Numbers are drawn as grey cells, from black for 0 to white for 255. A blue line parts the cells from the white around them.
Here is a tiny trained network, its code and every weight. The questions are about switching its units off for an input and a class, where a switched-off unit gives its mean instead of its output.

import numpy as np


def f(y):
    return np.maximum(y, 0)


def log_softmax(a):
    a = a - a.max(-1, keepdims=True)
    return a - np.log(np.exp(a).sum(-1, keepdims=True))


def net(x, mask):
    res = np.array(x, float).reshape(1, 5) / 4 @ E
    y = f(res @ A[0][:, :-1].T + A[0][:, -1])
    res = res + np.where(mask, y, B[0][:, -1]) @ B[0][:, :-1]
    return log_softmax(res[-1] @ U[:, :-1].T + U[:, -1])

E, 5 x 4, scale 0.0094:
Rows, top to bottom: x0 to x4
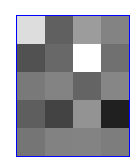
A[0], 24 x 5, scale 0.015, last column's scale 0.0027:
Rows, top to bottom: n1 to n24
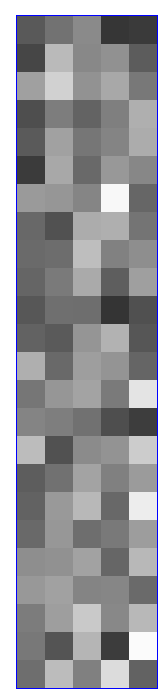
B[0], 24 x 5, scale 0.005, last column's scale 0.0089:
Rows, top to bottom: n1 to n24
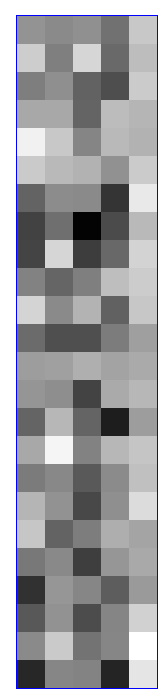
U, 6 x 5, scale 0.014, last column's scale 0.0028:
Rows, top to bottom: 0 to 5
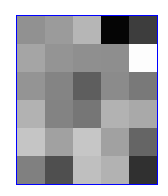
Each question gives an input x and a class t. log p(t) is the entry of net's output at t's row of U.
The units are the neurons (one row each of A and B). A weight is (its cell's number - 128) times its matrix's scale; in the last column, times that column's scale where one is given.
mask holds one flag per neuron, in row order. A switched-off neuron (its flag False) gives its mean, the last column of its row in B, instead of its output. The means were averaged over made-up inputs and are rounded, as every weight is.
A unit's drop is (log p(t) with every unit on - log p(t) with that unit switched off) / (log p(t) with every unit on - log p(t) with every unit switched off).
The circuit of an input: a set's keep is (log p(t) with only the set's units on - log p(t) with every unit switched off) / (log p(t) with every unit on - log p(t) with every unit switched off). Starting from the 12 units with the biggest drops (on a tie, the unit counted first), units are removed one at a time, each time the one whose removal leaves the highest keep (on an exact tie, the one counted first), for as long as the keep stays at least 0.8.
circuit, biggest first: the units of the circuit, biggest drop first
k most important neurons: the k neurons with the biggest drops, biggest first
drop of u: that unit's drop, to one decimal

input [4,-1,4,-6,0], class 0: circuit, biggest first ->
(n7, n24, n3)
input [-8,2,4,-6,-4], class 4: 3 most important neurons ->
(n6, n5, n2)
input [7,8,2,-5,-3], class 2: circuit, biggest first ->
(n8, n22, n9, n2)
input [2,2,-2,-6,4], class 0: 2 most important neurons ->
(n7, n24)
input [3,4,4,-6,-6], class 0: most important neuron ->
(n7)
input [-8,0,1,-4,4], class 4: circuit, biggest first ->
(n6, n2)
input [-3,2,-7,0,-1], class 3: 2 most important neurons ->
(n24, n7)
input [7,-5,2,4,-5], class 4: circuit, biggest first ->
(n16, n8)
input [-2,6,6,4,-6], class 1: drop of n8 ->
-0.1
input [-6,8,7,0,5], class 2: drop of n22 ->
0.2
